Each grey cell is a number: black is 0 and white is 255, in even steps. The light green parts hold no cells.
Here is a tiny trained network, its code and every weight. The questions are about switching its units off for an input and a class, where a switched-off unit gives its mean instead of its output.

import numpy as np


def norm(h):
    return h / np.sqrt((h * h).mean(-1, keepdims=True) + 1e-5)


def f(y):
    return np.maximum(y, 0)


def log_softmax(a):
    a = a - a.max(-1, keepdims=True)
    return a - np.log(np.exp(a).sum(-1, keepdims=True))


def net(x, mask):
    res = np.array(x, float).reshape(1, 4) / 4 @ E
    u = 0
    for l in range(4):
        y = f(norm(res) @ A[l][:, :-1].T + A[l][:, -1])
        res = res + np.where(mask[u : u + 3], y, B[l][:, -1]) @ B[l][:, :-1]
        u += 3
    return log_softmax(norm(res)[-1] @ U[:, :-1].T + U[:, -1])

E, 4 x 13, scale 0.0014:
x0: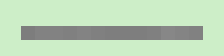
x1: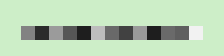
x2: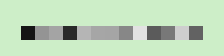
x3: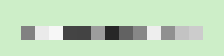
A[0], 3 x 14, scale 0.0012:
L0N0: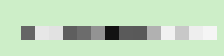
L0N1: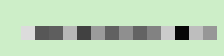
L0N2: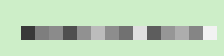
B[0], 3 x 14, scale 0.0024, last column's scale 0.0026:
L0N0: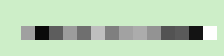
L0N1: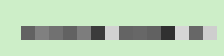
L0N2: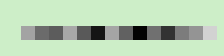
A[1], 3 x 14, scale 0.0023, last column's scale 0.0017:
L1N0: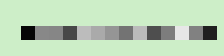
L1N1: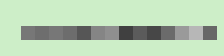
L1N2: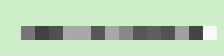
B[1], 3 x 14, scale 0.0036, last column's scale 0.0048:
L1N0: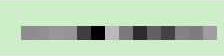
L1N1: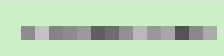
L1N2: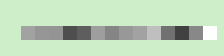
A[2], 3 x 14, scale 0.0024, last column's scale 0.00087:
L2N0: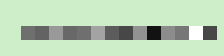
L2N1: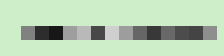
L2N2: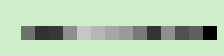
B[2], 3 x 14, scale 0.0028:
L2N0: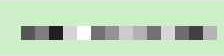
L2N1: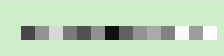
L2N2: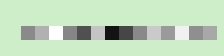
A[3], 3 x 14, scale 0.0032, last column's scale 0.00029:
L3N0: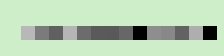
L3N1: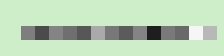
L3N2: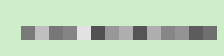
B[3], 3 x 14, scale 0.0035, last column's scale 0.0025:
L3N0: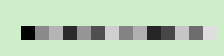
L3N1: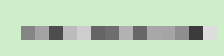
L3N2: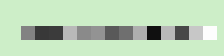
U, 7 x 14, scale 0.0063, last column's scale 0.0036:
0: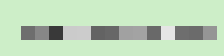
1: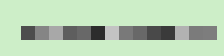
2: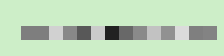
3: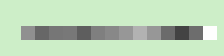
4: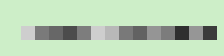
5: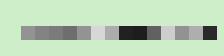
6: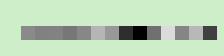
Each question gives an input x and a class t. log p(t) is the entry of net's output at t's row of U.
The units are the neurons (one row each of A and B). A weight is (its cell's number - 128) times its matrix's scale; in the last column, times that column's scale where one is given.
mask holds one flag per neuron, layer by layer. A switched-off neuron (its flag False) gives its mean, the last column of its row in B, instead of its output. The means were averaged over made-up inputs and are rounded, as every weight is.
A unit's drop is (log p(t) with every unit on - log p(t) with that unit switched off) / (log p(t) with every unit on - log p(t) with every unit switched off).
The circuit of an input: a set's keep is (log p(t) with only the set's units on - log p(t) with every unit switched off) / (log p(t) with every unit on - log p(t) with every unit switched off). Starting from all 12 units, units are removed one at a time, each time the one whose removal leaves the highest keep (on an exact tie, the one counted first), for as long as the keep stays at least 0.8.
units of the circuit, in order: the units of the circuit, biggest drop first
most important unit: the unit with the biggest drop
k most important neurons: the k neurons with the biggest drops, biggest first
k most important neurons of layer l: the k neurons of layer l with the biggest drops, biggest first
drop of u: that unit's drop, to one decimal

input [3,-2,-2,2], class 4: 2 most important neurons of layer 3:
L3N0, L3N1
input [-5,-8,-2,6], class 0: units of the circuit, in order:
L3N2, L2N1
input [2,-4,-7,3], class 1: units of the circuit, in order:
L3N0
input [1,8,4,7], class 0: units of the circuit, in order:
L2N0, L1N2, L3N1
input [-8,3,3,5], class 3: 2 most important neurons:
L2N1, L2N2
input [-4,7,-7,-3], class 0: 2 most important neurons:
L3N1, L0N2
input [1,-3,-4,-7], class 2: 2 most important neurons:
L2N1, L2N2
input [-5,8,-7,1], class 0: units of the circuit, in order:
L3N1, L2N0
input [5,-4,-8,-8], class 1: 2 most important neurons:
L3N0, L0N0
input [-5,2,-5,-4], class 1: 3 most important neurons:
L0N0, L3N0, L1N2
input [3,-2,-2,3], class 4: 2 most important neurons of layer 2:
L2N1, L2N2
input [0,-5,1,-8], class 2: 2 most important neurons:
L2N1, L2N2
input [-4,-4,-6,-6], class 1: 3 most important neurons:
L3N0, L0N0, L1N2
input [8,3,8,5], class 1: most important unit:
L1N0
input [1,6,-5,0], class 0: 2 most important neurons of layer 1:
L1N0, L1N2
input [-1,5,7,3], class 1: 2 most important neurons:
L1N0, L3N2
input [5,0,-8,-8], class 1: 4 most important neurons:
L3N0, L0N0, L1N2, L0N1
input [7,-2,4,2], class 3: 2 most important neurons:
L0N0, L0N2
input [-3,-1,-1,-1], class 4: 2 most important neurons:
L1N2, L2N1
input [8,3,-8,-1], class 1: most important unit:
L3N0
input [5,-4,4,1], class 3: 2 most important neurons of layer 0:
L0N2, L0N1
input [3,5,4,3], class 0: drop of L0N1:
0.1
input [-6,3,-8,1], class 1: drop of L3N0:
0.7
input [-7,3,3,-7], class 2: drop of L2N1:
0.2
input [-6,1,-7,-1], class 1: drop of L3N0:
0.5
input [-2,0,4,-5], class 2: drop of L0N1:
0.2
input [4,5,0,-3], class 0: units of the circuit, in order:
L3N1
